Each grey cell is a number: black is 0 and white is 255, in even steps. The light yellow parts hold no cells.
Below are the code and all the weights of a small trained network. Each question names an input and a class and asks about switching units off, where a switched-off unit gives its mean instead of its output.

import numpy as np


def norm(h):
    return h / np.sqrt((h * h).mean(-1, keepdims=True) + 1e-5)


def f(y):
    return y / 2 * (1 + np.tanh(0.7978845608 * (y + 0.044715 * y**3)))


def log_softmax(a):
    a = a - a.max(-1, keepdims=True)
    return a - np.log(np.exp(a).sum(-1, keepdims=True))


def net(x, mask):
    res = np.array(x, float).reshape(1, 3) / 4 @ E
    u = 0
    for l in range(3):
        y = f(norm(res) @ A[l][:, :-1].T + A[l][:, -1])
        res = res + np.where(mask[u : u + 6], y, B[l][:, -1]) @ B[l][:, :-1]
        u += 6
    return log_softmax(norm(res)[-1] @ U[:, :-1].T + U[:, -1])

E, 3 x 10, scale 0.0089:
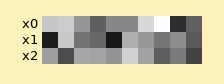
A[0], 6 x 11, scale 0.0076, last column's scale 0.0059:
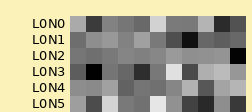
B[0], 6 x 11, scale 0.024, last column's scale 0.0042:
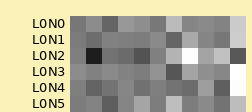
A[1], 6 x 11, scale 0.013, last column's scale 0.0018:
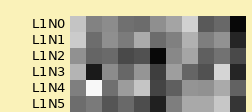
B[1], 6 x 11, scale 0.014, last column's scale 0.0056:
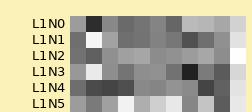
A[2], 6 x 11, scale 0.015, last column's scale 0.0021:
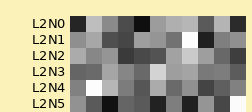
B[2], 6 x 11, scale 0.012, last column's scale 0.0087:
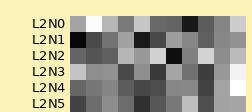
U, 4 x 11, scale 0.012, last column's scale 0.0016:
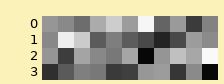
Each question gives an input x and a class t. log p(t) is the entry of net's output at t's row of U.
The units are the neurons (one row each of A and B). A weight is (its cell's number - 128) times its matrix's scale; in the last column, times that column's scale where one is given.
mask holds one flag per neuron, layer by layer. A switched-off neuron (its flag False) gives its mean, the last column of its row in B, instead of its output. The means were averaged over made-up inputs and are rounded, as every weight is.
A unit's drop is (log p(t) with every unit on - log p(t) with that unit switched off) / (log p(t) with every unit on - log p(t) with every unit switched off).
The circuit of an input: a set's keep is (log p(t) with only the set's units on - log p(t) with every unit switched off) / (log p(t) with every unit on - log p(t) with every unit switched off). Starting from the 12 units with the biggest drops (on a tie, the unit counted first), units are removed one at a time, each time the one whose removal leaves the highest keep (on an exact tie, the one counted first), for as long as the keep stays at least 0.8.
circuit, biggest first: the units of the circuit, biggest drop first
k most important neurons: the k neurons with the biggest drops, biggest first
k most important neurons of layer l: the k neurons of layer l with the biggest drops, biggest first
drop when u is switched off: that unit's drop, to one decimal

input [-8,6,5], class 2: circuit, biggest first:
(L0N3)
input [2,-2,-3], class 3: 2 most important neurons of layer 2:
(L2N5 L2N2)
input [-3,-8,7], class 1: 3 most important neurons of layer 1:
(L1N3 L1N1 L1N5)
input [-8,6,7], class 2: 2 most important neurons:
(L0N3 L1N5)
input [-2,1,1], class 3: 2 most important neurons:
(L0N4 L2N1)
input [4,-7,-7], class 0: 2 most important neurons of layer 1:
(L1N5 L1N2)
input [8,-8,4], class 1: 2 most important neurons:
(L1N1 L1N3)
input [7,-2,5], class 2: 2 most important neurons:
(L1N0 L2N2)
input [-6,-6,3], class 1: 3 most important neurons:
(L0N4 L1N1 L1N0)
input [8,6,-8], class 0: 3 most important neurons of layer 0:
(L0N4 L0N3 L0N1)
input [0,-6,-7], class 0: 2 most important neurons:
(L1N5 L1N2)
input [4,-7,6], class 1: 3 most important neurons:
(L1N1 L1N3 L1N5)
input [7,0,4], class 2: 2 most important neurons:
(L1N0 L2N2)
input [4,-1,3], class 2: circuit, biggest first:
(L1N0)
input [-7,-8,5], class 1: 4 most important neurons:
(L0N4 L1N3 L1N1 L1N5)
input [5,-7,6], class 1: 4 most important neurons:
(L1N1 L1N3 L1N5 L1N2)
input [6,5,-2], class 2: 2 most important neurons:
(L2N2 L1N0)
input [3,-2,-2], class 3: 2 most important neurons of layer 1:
(L1N5 L1N0)
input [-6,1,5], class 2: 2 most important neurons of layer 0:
(L0N3 L0N1)
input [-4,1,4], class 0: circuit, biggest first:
(L0N0)
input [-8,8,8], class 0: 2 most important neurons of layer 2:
(L2N4 L2N2)
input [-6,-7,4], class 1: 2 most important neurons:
(L0N4 L1N1)
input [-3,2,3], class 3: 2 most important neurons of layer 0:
(L0N4 L0N3)
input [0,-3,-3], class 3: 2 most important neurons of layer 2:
(L2N5 L2N0)
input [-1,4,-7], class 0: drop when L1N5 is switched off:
1.2
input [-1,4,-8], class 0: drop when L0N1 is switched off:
0.0
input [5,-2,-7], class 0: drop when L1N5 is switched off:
0.1
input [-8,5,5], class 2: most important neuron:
(L0N3)
